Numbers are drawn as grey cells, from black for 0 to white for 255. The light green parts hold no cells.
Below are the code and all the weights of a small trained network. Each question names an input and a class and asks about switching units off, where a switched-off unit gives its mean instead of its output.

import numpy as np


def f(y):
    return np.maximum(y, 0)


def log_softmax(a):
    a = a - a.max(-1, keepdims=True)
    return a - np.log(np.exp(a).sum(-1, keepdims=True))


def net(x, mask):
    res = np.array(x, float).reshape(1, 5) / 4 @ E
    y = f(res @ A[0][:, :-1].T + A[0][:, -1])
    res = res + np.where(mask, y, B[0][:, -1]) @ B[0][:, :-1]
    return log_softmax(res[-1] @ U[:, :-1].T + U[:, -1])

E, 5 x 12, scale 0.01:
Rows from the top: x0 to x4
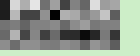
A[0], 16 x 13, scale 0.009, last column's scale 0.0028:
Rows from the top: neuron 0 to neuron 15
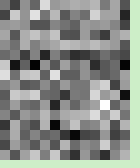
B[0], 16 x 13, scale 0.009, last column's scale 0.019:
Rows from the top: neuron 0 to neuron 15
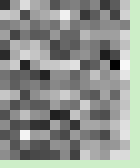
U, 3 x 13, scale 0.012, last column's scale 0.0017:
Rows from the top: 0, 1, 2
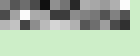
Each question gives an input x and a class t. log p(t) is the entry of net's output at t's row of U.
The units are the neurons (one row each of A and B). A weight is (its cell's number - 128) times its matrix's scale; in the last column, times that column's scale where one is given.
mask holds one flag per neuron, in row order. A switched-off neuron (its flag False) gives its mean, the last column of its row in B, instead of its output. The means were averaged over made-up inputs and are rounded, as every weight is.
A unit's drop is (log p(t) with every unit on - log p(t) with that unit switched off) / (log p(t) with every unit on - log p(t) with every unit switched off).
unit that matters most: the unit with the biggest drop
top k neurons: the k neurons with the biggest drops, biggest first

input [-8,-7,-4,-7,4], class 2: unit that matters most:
neuron 6
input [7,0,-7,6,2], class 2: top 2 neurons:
[neuron 1; neuron 9]
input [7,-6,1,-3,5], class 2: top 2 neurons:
[neuron 1; neuron 9]
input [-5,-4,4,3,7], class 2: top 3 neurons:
[neuron 6; neuron 12; neuron 10]
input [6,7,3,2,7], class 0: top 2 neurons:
[neuron 12; neuron 6]
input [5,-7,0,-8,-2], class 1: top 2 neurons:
[neuron 11; neuron 0]
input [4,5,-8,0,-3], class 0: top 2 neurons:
[neuron 6; neuron 12]
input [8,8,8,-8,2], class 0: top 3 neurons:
[neuron 12; neuron 6; neuron 10]
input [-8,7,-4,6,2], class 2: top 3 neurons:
[neuron 6; neuron 15; neuron 7]
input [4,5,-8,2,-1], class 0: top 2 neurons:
[neuron 6; neuron 12]
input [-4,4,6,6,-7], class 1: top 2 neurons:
[neuron 5; neuron 13]
